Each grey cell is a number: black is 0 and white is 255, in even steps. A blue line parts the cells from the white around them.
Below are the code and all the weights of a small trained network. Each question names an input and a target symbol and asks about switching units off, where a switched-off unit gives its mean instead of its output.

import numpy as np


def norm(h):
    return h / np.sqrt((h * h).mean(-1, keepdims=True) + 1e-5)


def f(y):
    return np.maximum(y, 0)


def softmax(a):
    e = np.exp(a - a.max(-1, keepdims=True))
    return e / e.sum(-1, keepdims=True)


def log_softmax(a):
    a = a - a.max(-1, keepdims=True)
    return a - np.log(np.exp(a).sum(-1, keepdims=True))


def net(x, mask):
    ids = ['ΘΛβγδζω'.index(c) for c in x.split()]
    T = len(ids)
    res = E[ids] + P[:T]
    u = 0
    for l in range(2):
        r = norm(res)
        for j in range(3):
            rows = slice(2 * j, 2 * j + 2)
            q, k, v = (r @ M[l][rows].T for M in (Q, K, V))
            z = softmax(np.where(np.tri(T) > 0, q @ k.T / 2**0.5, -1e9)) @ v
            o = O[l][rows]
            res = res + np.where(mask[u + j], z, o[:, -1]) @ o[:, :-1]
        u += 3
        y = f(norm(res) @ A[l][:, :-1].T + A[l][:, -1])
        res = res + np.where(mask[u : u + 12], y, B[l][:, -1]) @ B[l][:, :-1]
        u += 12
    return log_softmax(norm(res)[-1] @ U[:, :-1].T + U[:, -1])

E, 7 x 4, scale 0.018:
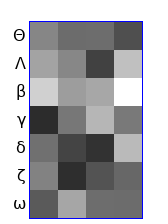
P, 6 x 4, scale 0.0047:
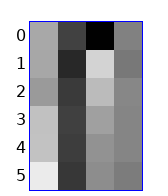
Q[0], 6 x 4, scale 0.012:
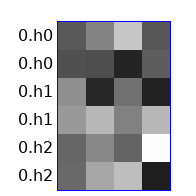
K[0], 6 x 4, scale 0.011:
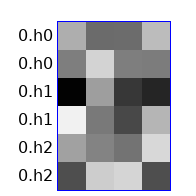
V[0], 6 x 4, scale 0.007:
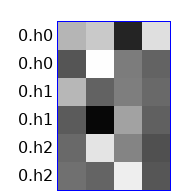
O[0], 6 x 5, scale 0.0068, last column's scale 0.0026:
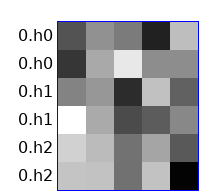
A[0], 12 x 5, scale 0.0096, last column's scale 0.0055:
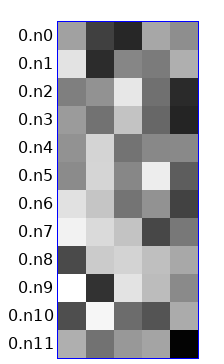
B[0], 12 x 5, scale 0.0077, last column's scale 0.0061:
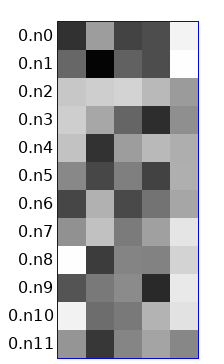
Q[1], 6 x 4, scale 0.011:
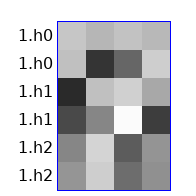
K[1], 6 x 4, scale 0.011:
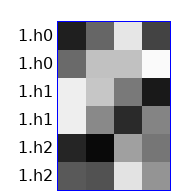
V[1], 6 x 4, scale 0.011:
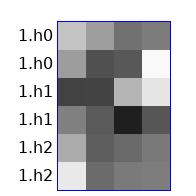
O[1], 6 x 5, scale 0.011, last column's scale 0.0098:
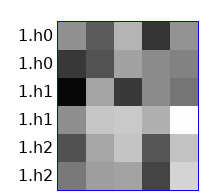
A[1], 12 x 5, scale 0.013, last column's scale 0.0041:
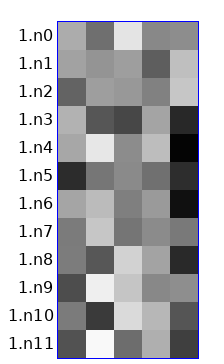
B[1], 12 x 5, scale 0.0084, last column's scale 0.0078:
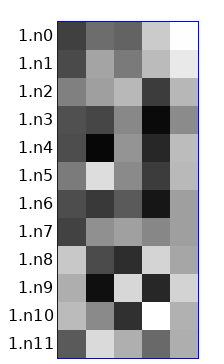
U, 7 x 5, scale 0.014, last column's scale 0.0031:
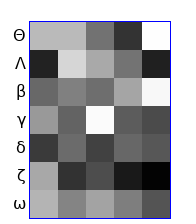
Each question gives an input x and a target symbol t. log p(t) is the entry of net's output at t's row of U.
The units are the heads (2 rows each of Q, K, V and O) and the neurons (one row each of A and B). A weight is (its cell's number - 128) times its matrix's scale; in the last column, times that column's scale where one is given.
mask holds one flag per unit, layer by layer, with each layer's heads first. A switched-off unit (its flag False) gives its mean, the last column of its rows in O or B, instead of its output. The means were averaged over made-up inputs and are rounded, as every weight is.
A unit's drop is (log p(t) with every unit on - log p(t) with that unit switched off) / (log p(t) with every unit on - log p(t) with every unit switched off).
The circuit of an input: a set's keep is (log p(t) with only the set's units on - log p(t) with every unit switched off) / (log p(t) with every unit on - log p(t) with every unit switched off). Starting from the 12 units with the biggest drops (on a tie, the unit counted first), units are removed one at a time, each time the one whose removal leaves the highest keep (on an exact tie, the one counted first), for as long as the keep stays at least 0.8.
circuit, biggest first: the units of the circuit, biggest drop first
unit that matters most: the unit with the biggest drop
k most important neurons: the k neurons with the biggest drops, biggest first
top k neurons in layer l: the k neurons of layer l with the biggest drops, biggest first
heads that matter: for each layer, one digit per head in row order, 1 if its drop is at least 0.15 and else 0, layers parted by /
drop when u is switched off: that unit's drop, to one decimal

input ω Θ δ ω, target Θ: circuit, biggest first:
[1.h0, 0.h2]
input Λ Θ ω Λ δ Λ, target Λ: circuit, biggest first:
[1.h1, 0.h2]
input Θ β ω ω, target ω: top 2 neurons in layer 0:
[0.n8, 0.n4]
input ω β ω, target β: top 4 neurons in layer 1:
[1.n0, 1.n9, 1.n1, 1.n2]
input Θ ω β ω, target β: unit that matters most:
0.n4
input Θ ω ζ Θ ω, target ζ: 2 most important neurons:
[1.n4, 1.n6]
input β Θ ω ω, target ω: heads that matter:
101 / 000
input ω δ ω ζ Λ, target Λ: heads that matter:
000 / 010
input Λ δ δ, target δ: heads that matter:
100 / 001
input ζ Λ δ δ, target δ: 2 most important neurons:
[1.n9, 0.n8]
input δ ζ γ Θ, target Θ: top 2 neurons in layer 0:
[0.n1, 0.n0]
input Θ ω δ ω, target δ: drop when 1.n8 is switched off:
-0.1
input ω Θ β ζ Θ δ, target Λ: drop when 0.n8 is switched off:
-0.1
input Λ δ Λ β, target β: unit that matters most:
1.h2
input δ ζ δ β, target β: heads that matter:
000 / 000
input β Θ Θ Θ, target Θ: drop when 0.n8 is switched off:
0.0
